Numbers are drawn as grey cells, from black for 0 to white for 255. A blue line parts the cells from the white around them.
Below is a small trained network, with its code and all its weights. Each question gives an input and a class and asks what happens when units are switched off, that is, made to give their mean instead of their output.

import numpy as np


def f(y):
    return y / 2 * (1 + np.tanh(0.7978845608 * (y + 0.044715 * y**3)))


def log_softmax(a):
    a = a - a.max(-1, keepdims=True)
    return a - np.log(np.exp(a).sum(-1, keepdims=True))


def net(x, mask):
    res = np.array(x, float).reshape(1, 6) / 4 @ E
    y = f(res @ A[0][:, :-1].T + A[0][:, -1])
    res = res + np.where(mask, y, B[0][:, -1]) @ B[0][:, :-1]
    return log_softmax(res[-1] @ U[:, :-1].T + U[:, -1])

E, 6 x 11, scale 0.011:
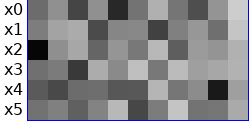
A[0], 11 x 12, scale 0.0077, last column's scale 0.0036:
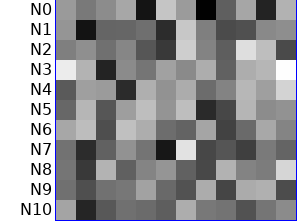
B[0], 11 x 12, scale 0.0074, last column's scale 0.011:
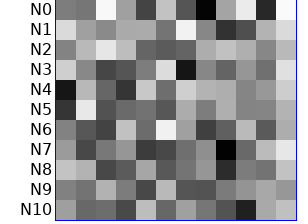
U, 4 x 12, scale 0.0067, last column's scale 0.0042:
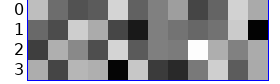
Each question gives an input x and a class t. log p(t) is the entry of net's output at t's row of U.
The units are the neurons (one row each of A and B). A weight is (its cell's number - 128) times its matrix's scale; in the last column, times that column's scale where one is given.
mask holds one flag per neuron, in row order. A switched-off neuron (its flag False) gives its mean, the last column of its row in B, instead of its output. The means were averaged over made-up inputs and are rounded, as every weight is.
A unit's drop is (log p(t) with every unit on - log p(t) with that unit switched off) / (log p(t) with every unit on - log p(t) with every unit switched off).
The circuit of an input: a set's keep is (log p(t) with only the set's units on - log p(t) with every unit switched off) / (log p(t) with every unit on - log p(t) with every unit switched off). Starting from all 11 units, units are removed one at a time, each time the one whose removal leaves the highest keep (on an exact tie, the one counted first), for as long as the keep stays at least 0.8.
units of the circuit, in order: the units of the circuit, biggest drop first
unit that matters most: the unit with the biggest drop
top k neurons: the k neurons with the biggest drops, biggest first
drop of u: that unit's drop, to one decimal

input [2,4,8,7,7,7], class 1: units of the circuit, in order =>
(N7; N2)
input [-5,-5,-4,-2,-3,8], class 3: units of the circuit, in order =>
(N6)
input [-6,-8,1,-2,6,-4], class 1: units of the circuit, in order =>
(N7; N3)
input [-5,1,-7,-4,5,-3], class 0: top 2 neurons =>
(N10; N8)
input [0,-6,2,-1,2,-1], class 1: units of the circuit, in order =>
(N3; N7)
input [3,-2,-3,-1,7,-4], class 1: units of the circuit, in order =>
(N7; N3)
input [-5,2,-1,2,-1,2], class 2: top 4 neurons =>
(N7; N0; N1; N10)
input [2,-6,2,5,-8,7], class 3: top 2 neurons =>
(N6; N3)
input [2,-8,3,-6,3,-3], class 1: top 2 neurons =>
(N7; N1)
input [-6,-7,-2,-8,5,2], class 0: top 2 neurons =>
(N10; N1)
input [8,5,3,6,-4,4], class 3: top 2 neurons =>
(N3; N6)
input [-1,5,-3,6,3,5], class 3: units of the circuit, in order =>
(N6; N4)
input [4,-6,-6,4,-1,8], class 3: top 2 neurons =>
(N6; N9)
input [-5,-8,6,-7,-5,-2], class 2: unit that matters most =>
N4
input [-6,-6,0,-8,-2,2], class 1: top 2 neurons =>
(N3; N6)
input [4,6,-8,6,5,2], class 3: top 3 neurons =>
(N6; N4; N3)
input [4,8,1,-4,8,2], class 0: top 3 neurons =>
(N0; N1; N10)
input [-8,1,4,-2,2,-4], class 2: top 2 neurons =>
(N7; N1)
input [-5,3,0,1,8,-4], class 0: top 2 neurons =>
(N0; N8)
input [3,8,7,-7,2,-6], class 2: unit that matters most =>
N4
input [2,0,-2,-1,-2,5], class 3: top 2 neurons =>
(N6; N4)
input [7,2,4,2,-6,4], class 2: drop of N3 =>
0.0
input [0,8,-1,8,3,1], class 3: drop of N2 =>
-0.1
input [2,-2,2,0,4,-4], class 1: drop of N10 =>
0.1
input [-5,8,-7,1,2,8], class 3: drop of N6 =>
0.4
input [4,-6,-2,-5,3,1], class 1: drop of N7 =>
0.2
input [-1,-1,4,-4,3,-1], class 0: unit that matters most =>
N0
